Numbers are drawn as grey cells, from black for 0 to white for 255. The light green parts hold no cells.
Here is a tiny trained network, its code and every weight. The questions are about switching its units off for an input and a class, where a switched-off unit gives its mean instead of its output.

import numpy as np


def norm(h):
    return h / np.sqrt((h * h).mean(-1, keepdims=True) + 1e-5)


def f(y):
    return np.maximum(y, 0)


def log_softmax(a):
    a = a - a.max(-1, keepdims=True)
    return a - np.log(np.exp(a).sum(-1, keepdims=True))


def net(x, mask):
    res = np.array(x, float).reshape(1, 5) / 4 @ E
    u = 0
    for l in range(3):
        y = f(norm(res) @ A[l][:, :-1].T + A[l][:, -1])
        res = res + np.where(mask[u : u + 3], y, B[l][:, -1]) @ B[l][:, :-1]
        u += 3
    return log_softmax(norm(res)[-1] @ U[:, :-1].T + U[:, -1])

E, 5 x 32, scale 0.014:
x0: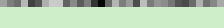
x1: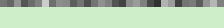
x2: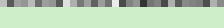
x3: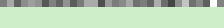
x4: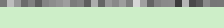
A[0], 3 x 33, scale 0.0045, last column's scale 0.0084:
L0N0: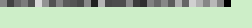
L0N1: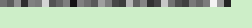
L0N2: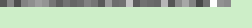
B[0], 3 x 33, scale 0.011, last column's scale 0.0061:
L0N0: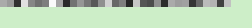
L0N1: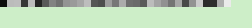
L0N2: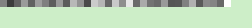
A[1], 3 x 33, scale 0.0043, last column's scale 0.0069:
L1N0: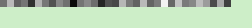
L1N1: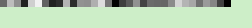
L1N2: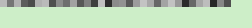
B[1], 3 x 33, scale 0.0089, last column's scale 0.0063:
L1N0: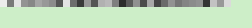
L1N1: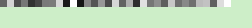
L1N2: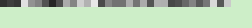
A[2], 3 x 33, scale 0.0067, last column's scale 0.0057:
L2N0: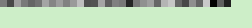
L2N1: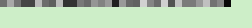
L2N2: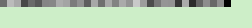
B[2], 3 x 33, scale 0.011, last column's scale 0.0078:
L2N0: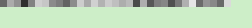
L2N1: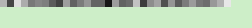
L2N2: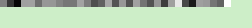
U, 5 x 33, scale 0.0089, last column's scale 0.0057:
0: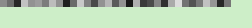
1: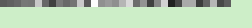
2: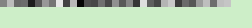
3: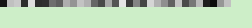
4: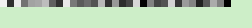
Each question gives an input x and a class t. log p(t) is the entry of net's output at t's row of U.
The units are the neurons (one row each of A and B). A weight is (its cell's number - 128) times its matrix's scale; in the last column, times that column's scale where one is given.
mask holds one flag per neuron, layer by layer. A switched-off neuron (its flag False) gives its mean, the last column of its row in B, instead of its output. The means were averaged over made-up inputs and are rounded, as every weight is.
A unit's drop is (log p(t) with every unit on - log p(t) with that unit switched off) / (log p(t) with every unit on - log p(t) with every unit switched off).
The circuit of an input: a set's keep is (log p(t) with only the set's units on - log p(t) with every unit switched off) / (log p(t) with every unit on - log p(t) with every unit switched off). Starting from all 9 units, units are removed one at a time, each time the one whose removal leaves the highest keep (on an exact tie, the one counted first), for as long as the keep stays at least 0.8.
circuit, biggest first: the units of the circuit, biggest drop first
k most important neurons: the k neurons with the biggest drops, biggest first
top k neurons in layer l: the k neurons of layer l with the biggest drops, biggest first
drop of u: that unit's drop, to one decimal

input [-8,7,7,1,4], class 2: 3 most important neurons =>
(L1N1 L2N1 L1N0)
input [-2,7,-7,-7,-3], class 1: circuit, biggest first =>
(L2N0)
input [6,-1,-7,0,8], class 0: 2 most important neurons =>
(L2N2 L1N1)
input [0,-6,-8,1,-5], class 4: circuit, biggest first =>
(L2N1 L0N1)
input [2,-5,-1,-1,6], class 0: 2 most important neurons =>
(L2N2 L0N1)
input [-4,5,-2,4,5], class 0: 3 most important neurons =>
(L2N2 L0N2 L1N2)
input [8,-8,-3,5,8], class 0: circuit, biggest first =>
(L0N1 L1N1)
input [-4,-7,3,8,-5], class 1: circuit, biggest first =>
(L0N1 L2N2)
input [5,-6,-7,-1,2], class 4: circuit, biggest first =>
(L0N1 L1N1 L2N1)
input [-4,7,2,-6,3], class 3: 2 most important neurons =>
(L0N1 L0N2)
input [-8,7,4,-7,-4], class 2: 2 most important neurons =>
(L1N1 L0N2)
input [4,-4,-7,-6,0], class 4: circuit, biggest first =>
(L2N1 L1N1)
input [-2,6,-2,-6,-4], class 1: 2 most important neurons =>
(L2N0 L2N2)
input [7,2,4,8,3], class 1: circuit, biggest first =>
(L0N2)
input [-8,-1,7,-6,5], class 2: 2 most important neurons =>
(L1N1 L2N1)
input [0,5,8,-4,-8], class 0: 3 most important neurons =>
(L0N0 L2N1 L1N0)
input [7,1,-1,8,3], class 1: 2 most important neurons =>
(L0N2 L1N1)
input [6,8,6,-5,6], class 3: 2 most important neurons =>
(L0N1 L1N1)
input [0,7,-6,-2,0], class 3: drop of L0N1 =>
1.1
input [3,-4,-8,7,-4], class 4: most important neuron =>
(L2N1)
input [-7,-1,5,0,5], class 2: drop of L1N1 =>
0.8
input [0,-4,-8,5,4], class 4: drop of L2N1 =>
0.4
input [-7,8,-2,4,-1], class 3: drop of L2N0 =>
0.0
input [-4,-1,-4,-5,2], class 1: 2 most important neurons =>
(L2N0 L1N2)
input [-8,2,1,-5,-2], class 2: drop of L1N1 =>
1.0
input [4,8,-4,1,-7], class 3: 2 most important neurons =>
(L0N1 L2N2)
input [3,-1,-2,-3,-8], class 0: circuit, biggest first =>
(L0N0)
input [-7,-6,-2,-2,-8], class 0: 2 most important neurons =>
(L0N0 L0N1)
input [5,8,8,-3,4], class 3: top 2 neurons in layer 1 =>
(L1N0 L1N1)
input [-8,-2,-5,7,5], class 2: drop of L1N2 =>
0.1
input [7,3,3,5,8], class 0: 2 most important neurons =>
(L2N2 L1N1)
